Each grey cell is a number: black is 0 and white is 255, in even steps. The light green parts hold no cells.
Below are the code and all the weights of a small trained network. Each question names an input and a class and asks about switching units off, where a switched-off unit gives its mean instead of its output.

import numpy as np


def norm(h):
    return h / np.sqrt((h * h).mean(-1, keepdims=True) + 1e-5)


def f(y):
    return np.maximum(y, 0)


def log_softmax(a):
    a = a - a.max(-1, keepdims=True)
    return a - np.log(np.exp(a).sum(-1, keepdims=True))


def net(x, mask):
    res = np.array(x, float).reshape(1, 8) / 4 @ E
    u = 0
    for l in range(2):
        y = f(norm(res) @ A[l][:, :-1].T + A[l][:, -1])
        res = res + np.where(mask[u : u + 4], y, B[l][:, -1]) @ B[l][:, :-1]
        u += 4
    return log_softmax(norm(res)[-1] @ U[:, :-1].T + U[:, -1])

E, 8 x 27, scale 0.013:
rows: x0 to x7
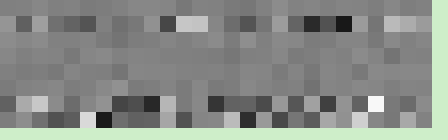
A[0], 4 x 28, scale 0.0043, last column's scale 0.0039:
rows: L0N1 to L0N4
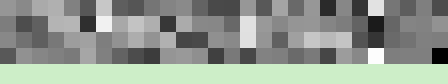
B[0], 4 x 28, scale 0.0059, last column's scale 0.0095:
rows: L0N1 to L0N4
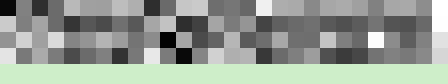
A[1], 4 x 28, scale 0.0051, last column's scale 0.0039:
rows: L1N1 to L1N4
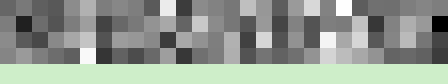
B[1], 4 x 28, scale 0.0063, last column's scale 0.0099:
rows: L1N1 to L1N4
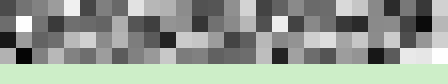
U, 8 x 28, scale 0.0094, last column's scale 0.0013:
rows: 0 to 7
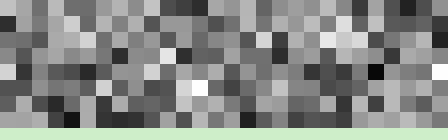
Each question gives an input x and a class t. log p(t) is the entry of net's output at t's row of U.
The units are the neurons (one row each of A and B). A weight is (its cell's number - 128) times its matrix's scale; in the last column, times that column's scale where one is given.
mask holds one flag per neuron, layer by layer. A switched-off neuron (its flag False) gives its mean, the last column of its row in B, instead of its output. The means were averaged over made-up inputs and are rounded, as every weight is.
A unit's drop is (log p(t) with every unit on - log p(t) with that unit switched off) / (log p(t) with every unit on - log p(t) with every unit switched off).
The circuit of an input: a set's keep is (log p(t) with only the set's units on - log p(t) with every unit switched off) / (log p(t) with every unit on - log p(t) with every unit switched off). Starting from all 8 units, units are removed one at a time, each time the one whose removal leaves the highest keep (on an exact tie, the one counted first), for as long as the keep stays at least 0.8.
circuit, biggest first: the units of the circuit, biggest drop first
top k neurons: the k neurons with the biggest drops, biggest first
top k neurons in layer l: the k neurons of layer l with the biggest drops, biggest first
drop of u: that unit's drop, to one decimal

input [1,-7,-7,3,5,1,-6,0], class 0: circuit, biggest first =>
[L0N3]
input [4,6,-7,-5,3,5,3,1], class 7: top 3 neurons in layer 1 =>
[L1N3; L1N1; L1N4]
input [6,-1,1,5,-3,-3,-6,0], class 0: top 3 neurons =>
[L0N2; L0N1; L0N3]
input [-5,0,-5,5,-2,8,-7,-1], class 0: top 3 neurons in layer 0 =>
[L0N2; L0N3; L0N1]
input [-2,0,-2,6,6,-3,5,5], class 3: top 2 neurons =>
[L1N4; L0N3]
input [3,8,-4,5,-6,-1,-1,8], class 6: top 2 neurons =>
[L1N3; L0N2]
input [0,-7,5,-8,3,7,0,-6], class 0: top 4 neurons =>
[L0N3; L0N2; L1N3; L1N4]
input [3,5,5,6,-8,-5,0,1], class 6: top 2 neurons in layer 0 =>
[L0N2; L0N4]
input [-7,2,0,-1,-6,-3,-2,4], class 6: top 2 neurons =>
[L1N2; L0N3]
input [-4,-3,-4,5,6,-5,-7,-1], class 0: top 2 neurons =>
[L0N2; L0N1]
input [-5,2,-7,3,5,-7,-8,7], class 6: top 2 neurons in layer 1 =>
[L1N2; L1N1]
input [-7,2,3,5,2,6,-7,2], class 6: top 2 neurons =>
[L1N3; L1N2]
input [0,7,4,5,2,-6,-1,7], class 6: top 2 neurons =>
[L1N3; L0N2]
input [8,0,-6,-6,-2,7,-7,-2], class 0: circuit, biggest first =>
[L1N4]
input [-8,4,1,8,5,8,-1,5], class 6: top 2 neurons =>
[L1N2; L1N3]
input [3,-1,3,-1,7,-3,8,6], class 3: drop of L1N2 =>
0.0
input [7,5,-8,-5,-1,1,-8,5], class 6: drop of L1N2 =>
0.1
